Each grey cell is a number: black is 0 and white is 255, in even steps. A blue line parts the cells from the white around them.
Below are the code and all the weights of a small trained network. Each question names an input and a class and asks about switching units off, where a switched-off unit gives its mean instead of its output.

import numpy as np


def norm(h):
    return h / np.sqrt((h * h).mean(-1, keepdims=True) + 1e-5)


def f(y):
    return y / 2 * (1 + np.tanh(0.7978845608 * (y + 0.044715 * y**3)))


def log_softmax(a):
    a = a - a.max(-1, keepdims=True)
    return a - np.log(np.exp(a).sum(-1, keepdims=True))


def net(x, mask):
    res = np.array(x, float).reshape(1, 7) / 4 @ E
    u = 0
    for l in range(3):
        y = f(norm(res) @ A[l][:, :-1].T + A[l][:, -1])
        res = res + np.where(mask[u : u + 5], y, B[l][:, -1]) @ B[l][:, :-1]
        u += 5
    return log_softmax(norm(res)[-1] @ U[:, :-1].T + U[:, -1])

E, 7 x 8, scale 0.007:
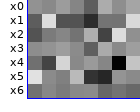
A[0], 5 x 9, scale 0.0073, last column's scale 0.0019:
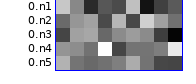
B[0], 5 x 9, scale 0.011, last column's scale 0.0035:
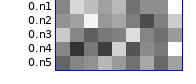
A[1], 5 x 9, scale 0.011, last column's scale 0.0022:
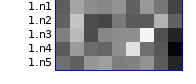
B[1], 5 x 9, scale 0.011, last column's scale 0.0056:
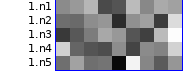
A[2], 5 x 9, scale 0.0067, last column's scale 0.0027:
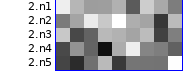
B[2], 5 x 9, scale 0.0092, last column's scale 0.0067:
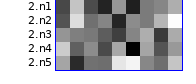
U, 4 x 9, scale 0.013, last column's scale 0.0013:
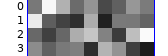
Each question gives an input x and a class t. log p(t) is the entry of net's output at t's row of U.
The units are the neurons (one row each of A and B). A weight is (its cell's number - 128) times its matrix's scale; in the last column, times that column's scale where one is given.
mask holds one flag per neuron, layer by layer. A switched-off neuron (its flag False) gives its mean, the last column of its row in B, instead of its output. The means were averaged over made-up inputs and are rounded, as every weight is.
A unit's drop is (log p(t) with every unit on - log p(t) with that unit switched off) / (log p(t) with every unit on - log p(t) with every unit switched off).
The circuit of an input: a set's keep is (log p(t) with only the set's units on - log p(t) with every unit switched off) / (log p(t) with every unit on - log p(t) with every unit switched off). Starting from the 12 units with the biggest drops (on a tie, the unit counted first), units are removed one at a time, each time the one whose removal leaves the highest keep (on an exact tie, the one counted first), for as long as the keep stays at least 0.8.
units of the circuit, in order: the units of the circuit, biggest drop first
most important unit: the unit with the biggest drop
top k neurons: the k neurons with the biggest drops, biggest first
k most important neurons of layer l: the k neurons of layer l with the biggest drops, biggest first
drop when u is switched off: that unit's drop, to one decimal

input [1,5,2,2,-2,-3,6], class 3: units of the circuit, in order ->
1.n2
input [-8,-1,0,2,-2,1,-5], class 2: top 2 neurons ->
1.n3, 0.n1
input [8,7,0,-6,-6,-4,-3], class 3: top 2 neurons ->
1.n2, 0.n5
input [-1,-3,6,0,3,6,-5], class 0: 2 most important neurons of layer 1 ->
1.n4, 1.n3
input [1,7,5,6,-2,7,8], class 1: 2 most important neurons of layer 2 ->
2.n2, 2.n5
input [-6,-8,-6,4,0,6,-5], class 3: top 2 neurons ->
2.n3, 1.n5
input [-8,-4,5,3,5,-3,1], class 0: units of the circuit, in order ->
1.n3, 2.n2
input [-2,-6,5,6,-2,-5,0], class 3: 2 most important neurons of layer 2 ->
2.n3, 2.n2
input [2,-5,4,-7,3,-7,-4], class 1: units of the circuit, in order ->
2.n4, 1.n3
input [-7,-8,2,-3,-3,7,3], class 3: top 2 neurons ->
1.n5, 1.n4
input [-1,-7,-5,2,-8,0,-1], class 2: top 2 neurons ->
1.n3, 0.n2
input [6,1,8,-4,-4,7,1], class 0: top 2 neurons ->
0.n2, 1.n4
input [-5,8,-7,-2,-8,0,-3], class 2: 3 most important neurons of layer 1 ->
1.n3, 1.n2, 1.n5
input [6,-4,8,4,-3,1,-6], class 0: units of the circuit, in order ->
0.n2
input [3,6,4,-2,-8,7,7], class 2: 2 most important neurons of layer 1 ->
1.n3, 1.n4
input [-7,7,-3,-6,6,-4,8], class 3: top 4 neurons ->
1.n2, 1.n3, 0.n4, 0.n2
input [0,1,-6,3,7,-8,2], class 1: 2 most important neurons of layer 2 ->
2.n4, 2.n2
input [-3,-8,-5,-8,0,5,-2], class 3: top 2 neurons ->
1.n5, 1.n4
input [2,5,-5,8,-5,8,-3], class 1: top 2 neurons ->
0.n4, 2.n2
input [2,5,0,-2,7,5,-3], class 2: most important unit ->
1.n4
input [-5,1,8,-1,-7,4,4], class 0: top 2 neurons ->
0.n2, 1.n1
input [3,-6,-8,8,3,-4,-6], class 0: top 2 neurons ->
0.n1, 1.n2
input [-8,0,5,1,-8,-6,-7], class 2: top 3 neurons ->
1.n3, 0.n1, 0.n4
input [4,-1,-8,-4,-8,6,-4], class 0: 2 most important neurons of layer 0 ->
0.n1, 0.n5
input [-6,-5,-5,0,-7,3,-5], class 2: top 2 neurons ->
1.n3, 0.n2
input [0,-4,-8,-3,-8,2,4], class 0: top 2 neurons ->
0.n1, 2.n2
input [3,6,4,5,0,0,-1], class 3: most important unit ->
1.n2
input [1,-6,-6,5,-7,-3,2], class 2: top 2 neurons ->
1.n3, 0.n2
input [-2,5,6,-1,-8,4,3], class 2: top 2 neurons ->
1.n3, 0.n1
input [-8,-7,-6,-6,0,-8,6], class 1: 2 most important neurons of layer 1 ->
1.n4, 1.n2
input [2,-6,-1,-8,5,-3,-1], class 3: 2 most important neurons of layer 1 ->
1.n3, 1.n5
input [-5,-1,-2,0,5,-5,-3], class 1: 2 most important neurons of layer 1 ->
1.n3, 1.n4
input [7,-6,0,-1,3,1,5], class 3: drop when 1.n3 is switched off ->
0.3
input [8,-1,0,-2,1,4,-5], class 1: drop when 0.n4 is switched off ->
0.0
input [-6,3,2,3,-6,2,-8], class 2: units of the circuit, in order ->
1.n3
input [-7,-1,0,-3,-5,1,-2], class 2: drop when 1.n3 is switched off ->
1.0
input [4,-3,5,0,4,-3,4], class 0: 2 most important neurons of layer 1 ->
1.n3, 1.n2
